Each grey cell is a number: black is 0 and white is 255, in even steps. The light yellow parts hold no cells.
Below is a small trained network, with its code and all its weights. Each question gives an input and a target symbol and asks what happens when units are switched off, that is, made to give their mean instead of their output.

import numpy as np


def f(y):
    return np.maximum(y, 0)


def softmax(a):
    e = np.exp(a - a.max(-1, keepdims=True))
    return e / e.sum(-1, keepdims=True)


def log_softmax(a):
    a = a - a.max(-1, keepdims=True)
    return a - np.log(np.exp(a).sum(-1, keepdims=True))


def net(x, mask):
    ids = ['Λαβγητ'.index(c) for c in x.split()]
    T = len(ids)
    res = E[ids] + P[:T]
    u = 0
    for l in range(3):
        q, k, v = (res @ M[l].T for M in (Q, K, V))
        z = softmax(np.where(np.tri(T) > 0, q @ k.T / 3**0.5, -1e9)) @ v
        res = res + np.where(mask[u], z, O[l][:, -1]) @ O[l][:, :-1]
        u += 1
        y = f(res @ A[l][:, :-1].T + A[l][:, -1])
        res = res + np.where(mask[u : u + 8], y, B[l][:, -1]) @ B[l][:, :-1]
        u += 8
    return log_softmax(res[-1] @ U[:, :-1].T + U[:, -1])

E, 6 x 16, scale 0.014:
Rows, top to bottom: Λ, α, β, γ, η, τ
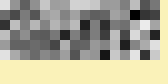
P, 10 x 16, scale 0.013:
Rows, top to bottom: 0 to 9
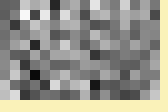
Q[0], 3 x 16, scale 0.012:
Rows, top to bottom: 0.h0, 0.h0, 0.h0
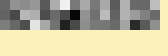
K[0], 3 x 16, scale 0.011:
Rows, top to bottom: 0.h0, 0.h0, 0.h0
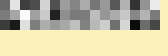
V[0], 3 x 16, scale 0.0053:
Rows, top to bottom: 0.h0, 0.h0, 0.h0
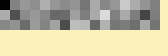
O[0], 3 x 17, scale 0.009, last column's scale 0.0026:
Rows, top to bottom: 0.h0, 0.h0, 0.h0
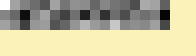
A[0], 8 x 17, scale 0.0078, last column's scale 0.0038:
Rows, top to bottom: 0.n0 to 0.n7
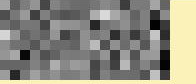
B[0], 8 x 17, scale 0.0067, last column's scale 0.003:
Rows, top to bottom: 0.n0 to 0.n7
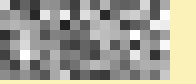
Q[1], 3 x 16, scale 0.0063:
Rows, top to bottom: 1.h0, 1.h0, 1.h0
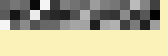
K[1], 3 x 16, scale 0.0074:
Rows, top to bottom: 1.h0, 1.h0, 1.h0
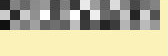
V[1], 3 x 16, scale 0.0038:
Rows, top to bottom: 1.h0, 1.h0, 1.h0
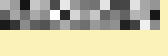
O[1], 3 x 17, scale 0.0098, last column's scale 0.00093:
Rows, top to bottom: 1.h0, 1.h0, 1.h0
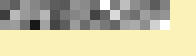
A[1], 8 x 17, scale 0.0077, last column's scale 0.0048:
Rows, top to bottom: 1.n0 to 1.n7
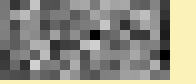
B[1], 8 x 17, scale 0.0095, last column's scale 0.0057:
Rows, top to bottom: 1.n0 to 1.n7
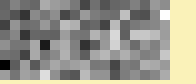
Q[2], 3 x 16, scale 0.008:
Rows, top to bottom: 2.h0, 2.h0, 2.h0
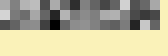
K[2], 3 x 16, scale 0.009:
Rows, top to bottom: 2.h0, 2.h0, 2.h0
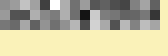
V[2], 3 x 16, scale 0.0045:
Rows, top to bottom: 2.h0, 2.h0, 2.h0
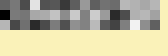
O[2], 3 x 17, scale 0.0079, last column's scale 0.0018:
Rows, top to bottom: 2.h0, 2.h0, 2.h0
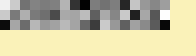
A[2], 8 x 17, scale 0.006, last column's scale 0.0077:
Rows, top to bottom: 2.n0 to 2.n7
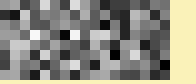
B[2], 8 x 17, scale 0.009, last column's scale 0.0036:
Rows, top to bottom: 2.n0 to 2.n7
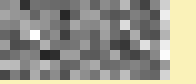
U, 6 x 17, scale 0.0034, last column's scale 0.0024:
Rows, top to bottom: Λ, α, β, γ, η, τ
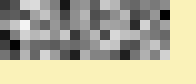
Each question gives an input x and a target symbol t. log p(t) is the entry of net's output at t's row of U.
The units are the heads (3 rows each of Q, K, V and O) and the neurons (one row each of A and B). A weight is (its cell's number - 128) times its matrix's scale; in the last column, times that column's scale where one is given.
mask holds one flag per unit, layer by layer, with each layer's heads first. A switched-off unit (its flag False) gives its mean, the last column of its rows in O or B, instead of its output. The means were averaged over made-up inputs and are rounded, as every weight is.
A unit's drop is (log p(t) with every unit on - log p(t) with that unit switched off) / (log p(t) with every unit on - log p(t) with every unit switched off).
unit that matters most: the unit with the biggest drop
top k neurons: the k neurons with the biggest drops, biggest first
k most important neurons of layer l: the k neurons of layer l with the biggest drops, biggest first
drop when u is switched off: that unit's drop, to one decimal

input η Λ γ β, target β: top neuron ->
1.n6
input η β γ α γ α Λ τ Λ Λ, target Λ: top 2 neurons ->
2.n3; 0.n5
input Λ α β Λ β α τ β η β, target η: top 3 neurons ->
2.n5; 0.n0; 0.n4
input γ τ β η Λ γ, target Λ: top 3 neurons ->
0.n2; 2.n3; 0.n1
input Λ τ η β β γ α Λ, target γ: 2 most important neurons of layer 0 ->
0.n1; 0.n2
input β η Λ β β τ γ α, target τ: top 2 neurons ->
2.n4; 0.n1
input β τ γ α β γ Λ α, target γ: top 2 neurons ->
0.n1; 1.n5
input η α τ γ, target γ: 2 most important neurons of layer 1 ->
1.n5; 1.n4
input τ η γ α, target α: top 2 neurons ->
2.n0; 0.n1
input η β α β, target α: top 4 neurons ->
0.n2; 2.n0; 0.n6; 0.n4
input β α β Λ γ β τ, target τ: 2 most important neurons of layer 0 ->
0.n3; 0.n4
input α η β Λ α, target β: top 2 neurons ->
1.n1; 0.n2
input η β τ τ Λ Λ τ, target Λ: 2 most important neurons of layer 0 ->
0.n4; 0.n1
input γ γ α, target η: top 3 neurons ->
1.n3; 0.n2; 0.n1
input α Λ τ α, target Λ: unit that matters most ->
0.h0
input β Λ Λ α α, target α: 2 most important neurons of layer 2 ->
2.n0; 2.n7
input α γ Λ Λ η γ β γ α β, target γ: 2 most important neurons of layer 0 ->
0.n2; 0.n5
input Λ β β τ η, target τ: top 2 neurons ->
2.n1; 0.n1
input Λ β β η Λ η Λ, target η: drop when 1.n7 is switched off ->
0.1
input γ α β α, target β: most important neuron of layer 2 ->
2.n2
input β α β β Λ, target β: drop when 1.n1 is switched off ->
0.4
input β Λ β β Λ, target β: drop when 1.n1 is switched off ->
0.3
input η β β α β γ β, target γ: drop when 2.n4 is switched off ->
0.1
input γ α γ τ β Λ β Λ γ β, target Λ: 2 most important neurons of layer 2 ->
2.n1; 2.n5
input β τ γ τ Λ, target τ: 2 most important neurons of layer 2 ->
2.n4; 2.n1
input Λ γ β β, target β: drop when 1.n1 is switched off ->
-0.1
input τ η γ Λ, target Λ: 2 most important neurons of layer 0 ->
0.n1; 0.n7
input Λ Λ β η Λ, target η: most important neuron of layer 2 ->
2.n5
